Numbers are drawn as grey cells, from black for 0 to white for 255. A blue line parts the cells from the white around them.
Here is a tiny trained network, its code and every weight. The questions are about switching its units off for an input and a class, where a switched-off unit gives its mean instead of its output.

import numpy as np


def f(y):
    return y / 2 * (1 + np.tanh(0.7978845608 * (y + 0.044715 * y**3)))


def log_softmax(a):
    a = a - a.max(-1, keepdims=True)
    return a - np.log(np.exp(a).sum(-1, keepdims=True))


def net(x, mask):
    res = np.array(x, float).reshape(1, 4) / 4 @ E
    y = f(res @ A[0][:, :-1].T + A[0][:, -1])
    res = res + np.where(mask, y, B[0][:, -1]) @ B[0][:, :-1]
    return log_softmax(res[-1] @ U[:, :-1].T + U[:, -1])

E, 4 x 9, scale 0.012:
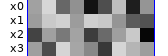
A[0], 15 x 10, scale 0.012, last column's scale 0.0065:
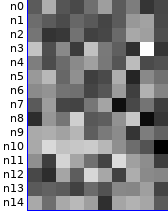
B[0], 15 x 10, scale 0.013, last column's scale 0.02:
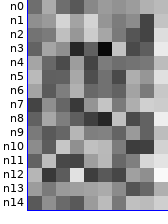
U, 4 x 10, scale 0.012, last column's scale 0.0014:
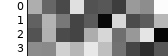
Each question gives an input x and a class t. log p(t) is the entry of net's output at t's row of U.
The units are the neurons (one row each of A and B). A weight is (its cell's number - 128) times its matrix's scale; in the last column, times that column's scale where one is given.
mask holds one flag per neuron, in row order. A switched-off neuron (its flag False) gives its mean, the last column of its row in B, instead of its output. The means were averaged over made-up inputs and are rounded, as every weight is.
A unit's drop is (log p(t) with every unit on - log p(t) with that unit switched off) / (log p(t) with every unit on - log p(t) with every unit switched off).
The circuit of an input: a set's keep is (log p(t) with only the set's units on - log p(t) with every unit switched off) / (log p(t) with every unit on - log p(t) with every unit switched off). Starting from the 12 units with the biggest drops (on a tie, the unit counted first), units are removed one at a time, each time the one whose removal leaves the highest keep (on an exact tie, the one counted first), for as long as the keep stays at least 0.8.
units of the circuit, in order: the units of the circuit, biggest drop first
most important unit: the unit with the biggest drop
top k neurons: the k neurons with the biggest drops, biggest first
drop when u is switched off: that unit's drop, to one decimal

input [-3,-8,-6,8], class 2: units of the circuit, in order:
(n11)
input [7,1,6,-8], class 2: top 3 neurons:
(n7 n0 n12)
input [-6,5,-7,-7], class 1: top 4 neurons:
(n3 n11 n14 n5)
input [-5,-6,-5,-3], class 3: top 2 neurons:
(n2 n1)
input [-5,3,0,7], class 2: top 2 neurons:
(n11 n14)
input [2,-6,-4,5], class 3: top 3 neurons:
(n2 n1 n7)
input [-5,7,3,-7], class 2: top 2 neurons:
(n7 n0)
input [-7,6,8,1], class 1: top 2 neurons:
(n8 n5)
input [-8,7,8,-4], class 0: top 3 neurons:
(n12 n3 n4)
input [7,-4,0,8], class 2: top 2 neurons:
(n11 n14)
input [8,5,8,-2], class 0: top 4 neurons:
(n5 n3 n9 n6)
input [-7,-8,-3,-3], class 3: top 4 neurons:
(n2 n1 n5 n13)
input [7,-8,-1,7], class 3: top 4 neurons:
(n2 n1 n12 n13)
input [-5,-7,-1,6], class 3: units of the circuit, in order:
(n2)
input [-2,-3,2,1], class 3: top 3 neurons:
(n3 n5 n12)
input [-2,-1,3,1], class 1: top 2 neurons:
(n5 n12)
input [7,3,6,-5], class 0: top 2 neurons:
(n5 n3)
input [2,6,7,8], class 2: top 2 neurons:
(n11 n14)
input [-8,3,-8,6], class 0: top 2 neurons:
(n12 n8)
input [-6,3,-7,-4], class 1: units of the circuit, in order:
(n3)
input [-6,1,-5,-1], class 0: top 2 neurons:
(n12 n8)
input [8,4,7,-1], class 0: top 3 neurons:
(n5 n3 n9)
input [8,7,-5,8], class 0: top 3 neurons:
(n5 n9 n6)
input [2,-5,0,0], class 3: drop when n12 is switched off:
0.0
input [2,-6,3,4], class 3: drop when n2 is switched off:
0.3
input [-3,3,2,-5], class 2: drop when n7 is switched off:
0.1
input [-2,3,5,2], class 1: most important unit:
n8
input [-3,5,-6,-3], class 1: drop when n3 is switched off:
1.5
